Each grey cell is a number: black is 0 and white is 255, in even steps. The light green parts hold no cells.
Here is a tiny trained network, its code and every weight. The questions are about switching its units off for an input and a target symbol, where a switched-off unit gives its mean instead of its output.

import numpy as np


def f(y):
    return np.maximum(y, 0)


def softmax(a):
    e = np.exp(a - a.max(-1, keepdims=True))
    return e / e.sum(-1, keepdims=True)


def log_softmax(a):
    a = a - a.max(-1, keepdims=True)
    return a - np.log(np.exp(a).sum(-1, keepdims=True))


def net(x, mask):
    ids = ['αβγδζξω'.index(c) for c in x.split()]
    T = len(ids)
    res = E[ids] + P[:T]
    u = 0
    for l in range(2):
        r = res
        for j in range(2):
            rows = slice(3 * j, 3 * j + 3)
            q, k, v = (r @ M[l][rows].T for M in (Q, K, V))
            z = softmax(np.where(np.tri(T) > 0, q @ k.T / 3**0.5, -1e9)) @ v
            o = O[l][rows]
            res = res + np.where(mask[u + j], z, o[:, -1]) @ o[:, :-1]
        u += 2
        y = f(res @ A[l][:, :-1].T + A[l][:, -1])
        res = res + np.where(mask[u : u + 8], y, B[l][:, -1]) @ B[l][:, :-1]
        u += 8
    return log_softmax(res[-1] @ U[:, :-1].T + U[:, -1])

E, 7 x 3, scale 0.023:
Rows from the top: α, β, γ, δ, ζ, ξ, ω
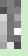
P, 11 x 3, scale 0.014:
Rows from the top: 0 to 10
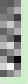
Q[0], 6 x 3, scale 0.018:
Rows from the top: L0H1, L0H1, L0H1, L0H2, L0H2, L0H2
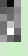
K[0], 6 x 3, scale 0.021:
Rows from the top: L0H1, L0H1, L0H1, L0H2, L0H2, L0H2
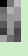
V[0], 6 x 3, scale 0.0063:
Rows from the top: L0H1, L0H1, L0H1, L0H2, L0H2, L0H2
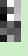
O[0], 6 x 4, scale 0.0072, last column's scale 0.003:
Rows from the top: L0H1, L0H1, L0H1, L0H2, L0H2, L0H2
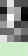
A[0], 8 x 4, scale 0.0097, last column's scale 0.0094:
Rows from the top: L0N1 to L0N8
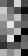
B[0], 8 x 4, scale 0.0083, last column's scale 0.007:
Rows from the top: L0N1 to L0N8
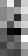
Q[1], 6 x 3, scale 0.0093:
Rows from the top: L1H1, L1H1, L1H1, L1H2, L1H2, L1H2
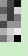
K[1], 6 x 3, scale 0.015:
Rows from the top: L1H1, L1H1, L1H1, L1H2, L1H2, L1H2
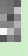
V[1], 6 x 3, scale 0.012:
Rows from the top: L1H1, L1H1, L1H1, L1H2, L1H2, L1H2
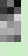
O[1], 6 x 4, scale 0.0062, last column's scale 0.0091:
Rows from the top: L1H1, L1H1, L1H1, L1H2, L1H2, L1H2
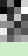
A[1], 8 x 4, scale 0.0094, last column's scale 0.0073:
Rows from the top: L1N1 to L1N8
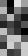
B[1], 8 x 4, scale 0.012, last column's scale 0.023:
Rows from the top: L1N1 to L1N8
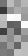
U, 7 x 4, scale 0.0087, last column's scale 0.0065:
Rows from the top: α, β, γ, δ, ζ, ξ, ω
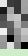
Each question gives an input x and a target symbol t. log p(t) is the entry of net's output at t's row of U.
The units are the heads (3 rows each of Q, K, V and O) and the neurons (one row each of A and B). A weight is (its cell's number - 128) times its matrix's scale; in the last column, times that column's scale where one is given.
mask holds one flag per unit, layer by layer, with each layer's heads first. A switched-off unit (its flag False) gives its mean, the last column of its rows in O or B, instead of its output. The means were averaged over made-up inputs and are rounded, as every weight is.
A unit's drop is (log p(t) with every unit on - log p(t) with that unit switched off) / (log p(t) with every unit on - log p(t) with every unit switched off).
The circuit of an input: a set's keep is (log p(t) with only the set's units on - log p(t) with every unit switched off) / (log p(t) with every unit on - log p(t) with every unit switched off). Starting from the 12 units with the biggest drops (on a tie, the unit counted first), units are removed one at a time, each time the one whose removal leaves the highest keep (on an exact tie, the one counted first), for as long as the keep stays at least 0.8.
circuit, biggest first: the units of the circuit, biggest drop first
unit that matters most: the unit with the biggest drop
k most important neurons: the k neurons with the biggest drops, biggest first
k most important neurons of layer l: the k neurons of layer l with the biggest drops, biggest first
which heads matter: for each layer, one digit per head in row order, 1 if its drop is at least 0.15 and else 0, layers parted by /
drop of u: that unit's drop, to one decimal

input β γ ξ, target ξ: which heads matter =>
11 / 10
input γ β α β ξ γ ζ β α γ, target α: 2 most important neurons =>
L1N4, L0N7
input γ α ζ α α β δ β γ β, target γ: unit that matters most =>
L0H1
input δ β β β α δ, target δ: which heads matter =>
11 / 00
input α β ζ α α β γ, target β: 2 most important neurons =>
L1N5, L0N2
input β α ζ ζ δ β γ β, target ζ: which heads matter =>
11 / 11
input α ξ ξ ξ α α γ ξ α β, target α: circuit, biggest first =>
L1N4, L1H1, L0H1
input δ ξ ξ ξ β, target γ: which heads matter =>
11 / 10
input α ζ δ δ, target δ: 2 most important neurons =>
L1N4, L1N2
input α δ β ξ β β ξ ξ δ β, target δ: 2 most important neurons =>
L0N2, L1N1
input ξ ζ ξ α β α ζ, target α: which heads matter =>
00 / 10
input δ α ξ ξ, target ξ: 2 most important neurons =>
L0N4, L1N3
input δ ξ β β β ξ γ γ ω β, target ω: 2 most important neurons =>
L1N3, L0N6
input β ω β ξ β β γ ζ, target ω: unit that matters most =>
L0N1
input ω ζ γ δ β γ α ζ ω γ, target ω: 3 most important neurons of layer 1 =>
L1N3, L1N5, L1N4
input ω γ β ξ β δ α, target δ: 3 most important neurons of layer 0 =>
L0N2, L0N3, L0N1
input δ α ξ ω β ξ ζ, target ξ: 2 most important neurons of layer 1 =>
L1N8, L1N1
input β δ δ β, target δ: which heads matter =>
11 / 10
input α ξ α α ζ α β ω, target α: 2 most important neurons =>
L1N4, L0N1
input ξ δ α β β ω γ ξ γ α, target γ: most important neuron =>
L0N2
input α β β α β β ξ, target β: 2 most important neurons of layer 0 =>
L0N2, L0N6
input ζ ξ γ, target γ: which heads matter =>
00 / 10
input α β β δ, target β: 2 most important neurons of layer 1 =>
L1N5, L1N4
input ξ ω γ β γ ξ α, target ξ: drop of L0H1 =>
0.6
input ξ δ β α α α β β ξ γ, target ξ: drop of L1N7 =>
0.1
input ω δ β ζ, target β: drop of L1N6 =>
0.0
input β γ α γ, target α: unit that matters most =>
L1H1
